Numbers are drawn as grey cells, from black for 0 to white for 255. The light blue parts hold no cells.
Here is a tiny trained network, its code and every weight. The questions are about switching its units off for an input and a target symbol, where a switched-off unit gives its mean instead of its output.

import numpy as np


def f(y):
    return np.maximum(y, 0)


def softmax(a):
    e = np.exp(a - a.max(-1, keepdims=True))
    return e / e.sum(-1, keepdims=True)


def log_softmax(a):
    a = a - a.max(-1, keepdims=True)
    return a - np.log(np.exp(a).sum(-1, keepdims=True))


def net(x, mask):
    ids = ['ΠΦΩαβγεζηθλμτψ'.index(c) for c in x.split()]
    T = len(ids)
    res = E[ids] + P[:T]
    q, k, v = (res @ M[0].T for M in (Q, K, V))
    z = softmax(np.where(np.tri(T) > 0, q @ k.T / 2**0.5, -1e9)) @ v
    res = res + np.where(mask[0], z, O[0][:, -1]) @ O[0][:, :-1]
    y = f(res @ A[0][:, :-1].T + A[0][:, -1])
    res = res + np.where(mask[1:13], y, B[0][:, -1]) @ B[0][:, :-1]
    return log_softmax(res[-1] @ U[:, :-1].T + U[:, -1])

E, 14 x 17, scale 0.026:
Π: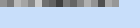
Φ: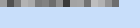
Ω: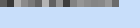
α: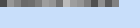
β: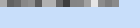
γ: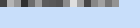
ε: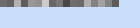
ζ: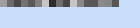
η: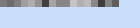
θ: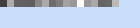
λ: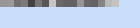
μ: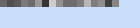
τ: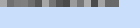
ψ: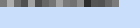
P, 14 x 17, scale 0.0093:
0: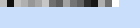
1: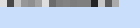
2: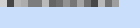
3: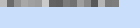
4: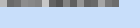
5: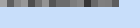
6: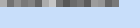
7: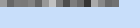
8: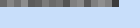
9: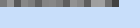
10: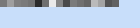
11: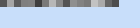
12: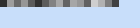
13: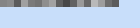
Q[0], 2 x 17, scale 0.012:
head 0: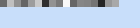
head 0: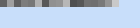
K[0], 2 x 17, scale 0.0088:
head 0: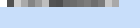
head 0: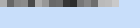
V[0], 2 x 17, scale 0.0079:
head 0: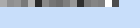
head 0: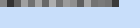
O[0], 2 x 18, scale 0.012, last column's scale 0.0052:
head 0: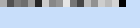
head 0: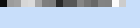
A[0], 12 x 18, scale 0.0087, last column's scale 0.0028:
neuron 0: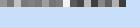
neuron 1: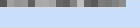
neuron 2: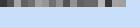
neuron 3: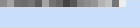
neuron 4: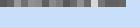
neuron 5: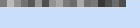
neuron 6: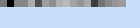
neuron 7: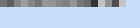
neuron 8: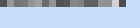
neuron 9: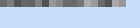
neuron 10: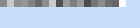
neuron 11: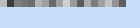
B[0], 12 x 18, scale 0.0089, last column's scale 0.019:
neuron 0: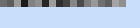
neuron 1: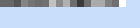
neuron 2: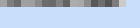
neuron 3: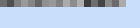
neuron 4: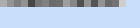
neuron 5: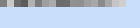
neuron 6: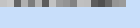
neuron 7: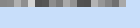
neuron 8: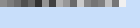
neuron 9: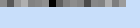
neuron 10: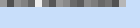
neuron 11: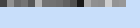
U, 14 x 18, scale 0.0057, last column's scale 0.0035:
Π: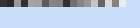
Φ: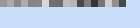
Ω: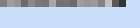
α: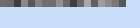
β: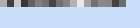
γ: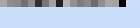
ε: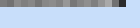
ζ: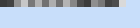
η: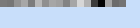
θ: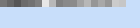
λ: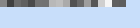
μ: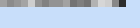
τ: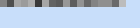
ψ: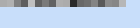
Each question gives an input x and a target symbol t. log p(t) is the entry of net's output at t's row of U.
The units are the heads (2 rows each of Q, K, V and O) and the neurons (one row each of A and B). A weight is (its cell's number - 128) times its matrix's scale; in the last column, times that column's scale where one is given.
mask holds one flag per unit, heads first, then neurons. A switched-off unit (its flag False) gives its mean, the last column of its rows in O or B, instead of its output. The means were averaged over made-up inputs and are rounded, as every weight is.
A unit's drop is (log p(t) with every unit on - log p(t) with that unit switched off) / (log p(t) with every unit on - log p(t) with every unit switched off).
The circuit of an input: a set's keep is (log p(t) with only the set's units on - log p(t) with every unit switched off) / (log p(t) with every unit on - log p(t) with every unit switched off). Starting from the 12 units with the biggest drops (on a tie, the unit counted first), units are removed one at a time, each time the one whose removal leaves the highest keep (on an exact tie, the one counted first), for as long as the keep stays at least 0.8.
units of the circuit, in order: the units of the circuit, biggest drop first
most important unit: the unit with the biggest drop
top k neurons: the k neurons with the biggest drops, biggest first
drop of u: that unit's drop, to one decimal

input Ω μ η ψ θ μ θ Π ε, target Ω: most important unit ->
neuron 5
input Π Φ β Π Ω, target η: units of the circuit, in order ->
neuron 6; head 0; neuron 1
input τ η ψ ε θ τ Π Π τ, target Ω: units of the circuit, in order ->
neuron 5; head 0
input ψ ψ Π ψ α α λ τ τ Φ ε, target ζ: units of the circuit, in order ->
neuron 8; head 0
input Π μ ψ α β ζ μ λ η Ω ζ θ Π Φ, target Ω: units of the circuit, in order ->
neuron 5; head 0
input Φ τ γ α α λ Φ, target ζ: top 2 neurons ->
neuron 8; neuron 4
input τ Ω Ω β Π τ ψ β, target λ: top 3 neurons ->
neuron 11; neuron 5; neuron 2
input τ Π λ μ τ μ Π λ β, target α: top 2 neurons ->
neuron 8; neuron 4
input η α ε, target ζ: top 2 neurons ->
neuron 8; neuron 1
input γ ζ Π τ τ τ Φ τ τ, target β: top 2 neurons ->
neuron 1; neuron 11
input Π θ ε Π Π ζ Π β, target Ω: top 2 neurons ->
neuron 5; neuron 4
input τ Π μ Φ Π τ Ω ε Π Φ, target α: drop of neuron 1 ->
0.7
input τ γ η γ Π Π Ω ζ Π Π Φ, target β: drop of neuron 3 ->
0.0
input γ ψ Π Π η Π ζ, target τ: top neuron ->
neuron 8
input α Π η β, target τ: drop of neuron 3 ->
0.2
